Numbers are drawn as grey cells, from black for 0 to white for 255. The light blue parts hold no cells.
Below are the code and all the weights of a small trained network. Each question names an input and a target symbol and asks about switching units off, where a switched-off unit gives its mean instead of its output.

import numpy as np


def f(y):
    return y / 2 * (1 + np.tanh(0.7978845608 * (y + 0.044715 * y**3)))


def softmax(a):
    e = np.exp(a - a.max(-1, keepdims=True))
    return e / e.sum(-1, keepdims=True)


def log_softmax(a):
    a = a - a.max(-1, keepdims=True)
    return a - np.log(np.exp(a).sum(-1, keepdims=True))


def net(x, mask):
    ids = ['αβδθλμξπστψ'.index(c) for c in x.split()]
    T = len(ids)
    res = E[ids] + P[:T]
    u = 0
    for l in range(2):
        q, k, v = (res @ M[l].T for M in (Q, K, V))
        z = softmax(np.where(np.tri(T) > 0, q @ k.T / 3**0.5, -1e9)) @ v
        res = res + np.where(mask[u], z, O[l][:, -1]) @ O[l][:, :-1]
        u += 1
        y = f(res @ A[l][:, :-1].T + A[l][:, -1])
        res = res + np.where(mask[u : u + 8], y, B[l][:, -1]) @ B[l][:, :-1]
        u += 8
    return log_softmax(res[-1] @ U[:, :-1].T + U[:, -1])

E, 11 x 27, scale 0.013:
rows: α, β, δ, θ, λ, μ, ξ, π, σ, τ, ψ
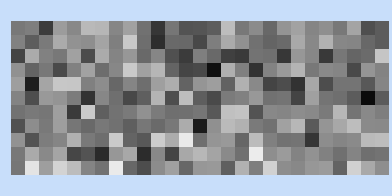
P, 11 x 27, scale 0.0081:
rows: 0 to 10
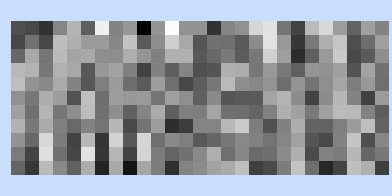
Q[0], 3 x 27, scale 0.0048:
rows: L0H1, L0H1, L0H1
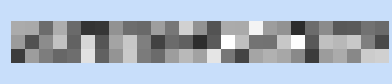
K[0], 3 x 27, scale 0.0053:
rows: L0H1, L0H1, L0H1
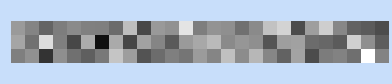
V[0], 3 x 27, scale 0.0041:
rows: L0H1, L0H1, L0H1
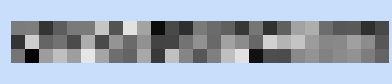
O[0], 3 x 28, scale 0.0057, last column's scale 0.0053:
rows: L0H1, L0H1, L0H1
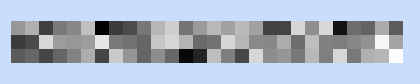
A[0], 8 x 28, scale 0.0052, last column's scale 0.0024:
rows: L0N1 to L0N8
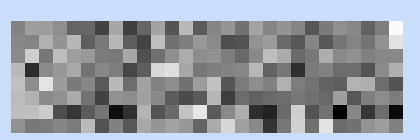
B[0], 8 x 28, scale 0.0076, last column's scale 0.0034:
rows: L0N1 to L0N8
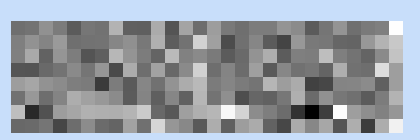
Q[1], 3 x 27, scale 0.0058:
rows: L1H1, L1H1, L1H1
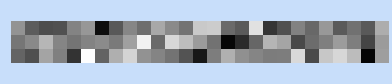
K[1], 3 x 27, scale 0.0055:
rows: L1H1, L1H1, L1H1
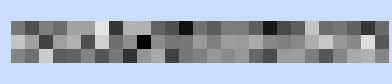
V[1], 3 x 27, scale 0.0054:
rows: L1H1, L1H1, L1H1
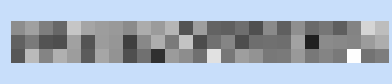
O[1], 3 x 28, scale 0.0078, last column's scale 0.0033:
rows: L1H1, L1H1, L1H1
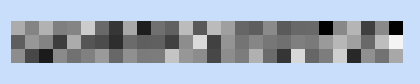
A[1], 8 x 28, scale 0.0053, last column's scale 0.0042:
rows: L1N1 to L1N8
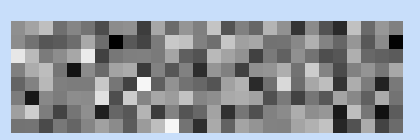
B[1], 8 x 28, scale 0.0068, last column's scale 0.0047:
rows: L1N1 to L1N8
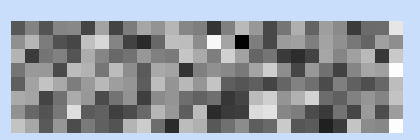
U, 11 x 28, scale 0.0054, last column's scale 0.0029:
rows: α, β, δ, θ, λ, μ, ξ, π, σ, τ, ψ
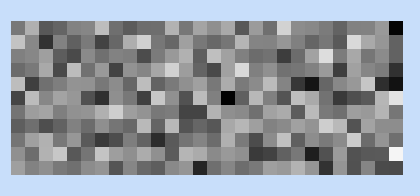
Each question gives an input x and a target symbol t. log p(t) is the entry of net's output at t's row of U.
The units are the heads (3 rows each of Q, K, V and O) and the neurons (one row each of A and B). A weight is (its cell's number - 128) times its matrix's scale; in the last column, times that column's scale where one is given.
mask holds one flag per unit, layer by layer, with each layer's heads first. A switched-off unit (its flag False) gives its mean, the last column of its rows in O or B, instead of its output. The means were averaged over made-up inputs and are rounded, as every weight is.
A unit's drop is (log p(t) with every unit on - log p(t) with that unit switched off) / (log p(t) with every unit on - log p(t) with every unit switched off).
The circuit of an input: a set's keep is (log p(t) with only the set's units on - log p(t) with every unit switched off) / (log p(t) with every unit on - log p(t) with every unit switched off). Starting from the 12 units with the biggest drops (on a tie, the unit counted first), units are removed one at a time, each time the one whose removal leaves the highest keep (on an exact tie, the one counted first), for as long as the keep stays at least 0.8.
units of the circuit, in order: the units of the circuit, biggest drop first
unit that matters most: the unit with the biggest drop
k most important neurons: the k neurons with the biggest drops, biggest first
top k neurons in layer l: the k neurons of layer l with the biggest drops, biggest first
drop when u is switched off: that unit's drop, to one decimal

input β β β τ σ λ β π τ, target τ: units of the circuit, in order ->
L0H1, L0N7
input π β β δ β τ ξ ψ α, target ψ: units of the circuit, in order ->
L1H1, L0H1, L1N6
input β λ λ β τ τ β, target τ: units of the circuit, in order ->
L1N5, L0H1
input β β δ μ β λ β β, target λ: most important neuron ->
L1N3
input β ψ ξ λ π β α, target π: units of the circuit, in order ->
L1H1, L0N1
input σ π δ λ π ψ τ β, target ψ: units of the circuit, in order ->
L0H1, L0N5, L1N6, L1H1
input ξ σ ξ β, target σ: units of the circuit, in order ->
L1H1, L0N1, L0N2
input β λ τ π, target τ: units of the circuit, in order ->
L0H1, L1N5
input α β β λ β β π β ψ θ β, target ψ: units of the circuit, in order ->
L0H1, L1H1, L1N6, L0N5
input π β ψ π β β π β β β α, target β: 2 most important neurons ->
L1N8, L0N8
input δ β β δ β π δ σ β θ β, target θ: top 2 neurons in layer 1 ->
L1N1, L1N3
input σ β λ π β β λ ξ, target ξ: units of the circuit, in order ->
L1H1, L0H1, L1N4
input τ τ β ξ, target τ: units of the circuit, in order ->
L0H1, L1N5, L1H1
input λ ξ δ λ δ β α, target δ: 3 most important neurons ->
L1N2, L1N3, L0N6
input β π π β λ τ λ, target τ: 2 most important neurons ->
L0N6, L1N3
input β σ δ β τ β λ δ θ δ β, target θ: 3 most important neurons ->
L1N7, L1N1, L1N3
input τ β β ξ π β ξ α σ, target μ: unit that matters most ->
L0N4
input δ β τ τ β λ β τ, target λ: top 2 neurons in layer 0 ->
L0N7, L0N8
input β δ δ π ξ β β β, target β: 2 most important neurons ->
L1N8, L0N8
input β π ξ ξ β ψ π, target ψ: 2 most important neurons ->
L0N5, L1N6
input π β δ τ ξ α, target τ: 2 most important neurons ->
L1N5, L0N1
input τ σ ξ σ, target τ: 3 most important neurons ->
L0N8, L1N4, L0N1
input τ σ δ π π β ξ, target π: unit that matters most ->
L0N1
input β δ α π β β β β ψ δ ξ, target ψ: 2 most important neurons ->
L0N5, L1N6
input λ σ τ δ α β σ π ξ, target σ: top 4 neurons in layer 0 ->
L0N5, L0N2, L0N8, L0N1
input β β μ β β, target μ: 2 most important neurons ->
L1N7, L0N4
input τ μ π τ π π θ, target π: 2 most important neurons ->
L0N3, L1N8
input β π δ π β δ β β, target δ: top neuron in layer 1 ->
L1N2
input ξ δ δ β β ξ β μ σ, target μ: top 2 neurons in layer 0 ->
L0N2, L0N4
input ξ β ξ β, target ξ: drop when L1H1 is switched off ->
0.4
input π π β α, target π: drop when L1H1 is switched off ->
0.8
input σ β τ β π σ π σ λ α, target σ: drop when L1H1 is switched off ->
0.9
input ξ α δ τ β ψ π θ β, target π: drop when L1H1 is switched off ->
1.1
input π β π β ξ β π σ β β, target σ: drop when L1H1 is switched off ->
0.9
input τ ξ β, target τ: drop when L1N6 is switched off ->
0.1
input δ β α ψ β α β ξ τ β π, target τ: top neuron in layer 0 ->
L0N5
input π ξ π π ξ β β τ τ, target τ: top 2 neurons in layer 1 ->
L1N6, L1N7
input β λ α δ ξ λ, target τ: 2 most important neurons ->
L1N3, L0N6
